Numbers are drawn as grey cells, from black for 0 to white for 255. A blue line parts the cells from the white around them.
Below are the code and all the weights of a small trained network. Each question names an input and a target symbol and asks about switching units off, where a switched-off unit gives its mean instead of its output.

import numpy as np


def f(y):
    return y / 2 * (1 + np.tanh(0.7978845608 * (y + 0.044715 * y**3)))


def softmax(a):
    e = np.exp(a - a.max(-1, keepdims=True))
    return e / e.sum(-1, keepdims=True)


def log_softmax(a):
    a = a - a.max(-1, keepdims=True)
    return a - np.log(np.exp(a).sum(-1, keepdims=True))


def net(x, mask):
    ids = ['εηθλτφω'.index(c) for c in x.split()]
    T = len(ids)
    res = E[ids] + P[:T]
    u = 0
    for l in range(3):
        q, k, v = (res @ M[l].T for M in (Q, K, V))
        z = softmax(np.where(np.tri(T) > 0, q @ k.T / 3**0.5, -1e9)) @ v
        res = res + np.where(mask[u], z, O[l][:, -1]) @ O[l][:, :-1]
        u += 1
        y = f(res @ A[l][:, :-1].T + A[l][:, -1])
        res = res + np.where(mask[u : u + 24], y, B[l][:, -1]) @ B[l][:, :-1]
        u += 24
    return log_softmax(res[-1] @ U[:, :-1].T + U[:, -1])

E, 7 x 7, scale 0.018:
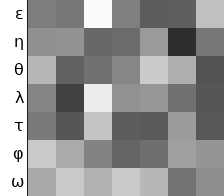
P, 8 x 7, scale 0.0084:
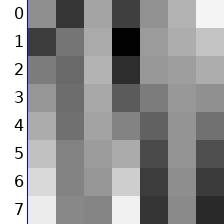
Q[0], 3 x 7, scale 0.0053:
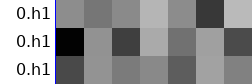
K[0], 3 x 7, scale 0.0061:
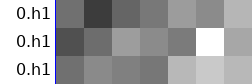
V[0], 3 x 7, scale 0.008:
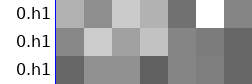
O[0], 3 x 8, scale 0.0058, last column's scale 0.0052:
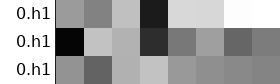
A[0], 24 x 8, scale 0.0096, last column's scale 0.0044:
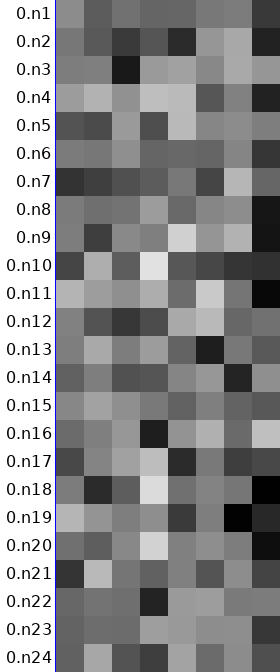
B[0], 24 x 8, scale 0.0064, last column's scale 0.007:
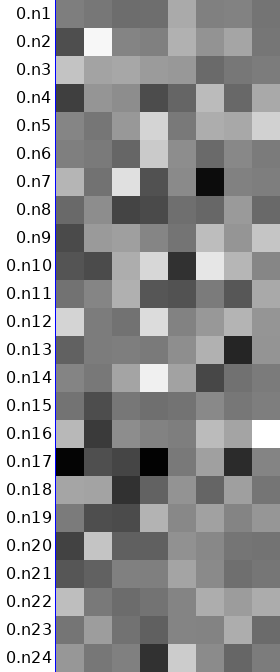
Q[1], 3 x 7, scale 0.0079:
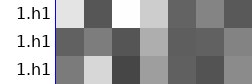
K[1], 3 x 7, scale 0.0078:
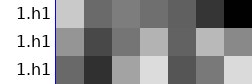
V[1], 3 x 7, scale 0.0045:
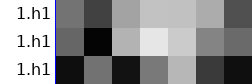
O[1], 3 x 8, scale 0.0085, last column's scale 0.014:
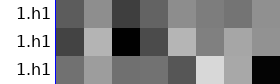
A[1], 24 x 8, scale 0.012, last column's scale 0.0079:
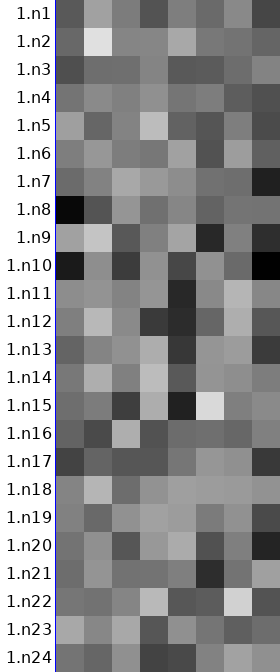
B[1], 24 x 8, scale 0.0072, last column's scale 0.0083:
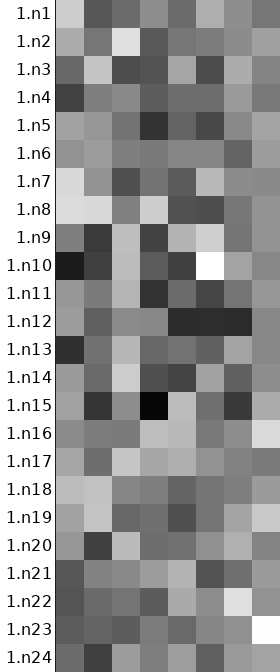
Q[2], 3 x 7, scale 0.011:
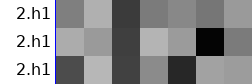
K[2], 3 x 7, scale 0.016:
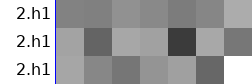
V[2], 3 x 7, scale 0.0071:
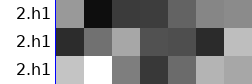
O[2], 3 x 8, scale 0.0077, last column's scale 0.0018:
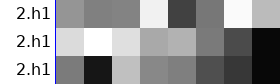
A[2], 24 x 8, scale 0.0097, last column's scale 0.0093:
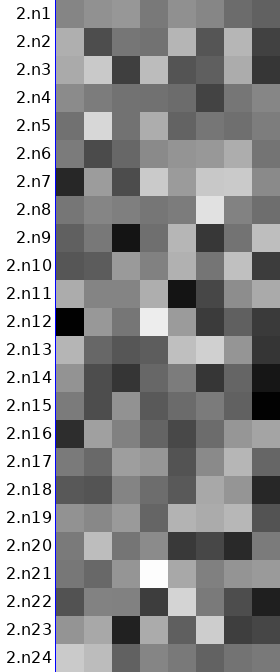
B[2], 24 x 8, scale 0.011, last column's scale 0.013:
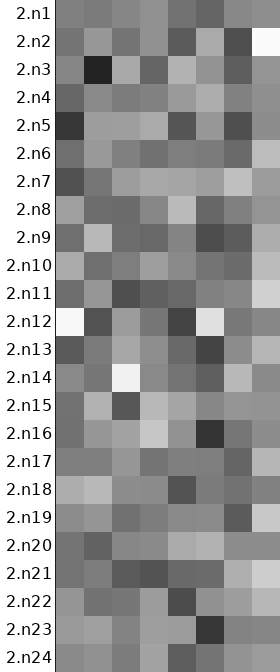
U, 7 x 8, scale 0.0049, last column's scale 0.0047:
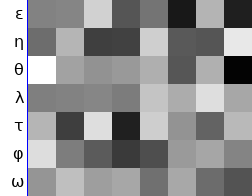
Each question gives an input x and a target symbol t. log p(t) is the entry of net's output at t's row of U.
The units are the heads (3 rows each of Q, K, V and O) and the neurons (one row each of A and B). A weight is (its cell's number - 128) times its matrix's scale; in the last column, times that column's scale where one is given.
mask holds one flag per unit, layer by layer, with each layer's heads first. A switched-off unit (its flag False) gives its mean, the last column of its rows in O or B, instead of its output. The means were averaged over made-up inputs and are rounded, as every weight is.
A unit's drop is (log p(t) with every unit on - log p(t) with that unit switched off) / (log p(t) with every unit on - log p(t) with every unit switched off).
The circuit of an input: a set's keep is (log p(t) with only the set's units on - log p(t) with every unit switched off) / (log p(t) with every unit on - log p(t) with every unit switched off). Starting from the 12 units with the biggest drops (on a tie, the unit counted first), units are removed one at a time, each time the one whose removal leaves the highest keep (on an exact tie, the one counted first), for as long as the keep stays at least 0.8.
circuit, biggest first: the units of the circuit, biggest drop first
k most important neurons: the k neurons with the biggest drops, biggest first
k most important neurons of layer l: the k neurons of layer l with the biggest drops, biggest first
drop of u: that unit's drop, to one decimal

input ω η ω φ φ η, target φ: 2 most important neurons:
[1.n12; 2.n12]
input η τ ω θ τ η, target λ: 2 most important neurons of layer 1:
[1.n15; 1.n19]
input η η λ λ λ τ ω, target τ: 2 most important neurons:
[1.n15; 0.n4]
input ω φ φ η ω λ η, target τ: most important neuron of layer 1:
[1.n14]
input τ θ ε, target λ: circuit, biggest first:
[2.h1; 2.n7; 1.h1; 0.n16]
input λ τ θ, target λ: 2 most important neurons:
[2.n7; 0.n9]
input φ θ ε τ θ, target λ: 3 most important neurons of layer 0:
[0.n12; 0.n16; 0.n9]
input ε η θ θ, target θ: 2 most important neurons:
[0.n12; 2.n23]
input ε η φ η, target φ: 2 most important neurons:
[2.n12; 0.n13]
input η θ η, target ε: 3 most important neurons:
[2.n14; 2.n9; 2.n16]
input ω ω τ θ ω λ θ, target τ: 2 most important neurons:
[0.n12; 0.n16]
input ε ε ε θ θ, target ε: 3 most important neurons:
[2.n14; 2.n13; 0.n12]
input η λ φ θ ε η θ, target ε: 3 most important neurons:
[2.n14; 1.n15; 0.n19]
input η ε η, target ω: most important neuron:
[2.n5]
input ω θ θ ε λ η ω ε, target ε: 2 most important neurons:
[2.n16; 1.n13]
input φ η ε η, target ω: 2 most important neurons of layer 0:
[0.n10; 0.n16]
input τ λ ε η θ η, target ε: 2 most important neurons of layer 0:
[0.n10; 0.n12]
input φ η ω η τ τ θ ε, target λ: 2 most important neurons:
[0.n17; 1.n15]
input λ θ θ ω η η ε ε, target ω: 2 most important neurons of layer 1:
[1.n8; 1.n12]
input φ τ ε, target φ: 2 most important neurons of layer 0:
[0.n5; 0.n22]
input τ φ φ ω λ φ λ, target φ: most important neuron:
[1.n7]
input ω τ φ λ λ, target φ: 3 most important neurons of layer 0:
[0.n5; 0.n9; 0.n24]
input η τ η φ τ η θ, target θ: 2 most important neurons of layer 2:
[2.n23; 2.n24]
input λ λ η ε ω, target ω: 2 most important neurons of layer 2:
[2.n5; 2.n21]
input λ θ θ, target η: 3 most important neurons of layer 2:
[2.n9; 2.n2; 2.n6]
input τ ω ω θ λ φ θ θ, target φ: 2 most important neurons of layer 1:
[1.n23; 1.n5]
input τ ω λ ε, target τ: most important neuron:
[0.n5]
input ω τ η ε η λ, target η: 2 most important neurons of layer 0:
[0.n17; 0.n19]
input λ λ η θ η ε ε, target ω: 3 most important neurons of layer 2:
[2.n5; 2.n21; 2.n24]
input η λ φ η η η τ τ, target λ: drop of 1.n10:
0.9
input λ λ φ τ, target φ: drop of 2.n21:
0.2
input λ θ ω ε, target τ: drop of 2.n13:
0.0
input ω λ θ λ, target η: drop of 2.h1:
0.2
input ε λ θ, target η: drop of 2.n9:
0.4
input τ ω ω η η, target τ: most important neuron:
[0.n10]
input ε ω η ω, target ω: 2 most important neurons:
[2.n5; 0.n16]
